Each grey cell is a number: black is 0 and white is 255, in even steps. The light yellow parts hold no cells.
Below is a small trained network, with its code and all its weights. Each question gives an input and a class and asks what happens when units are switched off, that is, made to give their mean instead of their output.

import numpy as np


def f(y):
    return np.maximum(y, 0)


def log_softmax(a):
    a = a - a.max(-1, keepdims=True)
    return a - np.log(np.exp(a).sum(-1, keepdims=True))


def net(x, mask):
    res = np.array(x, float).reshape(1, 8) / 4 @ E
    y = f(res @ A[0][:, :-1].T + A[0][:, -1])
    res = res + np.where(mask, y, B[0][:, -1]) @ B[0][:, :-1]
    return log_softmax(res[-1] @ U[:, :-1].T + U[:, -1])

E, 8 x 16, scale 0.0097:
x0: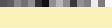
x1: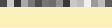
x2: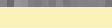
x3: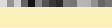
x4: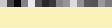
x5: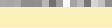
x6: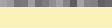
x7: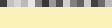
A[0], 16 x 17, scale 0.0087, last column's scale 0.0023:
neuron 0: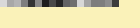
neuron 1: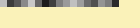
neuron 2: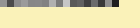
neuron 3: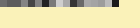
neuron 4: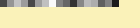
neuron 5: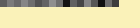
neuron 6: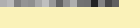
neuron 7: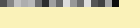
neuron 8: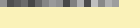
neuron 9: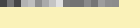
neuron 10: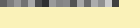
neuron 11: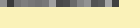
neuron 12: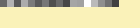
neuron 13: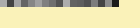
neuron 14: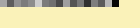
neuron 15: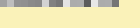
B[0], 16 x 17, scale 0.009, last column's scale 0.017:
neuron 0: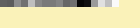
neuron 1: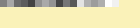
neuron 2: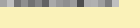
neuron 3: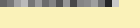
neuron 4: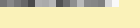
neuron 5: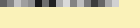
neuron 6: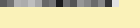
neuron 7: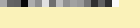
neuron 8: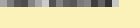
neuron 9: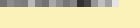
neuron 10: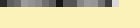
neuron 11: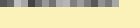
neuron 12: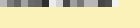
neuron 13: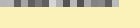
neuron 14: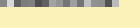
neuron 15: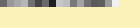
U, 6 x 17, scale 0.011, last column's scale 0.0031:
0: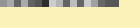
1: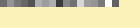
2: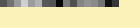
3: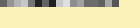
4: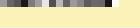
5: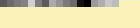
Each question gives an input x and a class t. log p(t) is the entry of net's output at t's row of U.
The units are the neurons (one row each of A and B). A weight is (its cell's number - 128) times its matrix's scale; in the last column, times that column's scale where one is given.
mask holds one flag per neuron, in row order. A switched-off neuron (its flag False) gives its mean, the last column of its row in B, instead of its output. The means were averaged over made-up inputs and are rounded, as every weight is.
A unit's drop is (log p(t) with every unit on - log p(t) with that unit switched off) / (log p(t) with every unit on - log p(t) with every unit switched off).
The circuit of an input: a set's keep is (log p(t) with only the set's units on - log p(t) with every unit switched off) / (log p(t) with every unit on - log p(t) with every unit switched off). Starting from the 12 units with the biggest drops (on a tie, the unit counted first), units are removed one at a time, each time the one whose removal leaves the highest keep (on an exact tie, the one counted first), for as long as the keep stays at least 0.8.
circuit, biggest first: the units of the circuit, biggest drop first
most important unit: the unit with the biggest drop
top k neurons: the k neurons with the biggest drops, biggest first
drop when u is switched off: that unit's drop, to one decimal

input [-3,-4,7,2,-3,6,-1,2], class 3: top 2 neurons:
neuron 15; neuron 12
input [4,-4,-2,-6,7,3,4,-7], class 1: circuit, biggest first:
neuron 1
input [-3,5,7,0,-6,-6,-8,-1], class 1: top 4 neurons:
neuron 4; neuron 15; neuron 13; neuron 14
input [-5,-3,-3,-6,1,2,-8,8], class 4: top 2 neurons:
neuron 7; neuron 0
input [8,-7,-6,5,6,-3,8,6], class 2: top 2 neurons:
neuron 10; neuron 3
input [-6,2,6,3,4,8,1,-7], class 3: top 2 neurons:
neuron 15; neuron 7
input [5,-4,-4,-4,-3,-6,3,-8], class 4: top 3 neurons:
neuron 8; neuron 15; neuron 6
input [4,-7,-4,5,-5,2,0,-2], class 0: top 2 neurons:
neuron 13; neuron 14
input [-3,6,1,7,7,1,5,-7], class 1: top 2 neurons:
neuron 1; neuron 7
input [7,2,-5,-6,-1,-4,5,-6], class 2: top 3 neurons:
neuron 7; neuron 3; neuron 0
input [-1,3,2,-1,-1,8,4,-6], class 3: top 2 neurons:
neuron 15; neuron 7
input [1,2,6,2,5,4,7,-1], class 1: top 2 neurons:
neuron 1; neuron 5
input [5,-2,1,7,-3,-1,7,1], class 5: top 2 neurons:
neuron 0; neuron 6
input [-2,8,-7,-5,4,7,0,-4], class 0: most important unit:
neuron 12
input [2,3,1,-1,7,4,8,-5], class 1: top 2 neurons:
neuron 1; neuron 7
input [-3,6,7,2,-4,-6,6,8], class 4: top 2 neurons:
neuron 7; neuron 15
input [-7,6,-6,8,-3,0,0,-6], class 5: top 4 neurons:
neuron 0; neuron 7; neuron 10; neuron 3
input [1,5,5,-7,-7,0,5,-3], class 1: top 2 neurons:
neuron 4; neuron 0
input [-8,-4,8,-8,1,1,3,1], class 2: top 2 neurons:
neuron 6; neuron 0
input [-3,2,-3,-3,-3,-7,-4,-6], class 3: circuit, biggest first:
neuron 5
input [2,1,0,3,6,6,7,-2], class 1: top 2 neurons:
neuron 1; neuron 5
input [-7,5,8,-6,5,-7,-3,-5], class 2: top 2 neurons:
neuron 6; neuron 15
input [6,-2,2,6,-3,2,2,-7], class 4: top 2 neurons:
neuron 8; neuron 6
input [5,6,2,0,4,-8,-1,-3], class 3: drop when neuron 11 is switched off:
0.1
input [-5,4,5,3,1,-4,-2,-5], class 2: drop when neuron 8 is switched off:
0.0
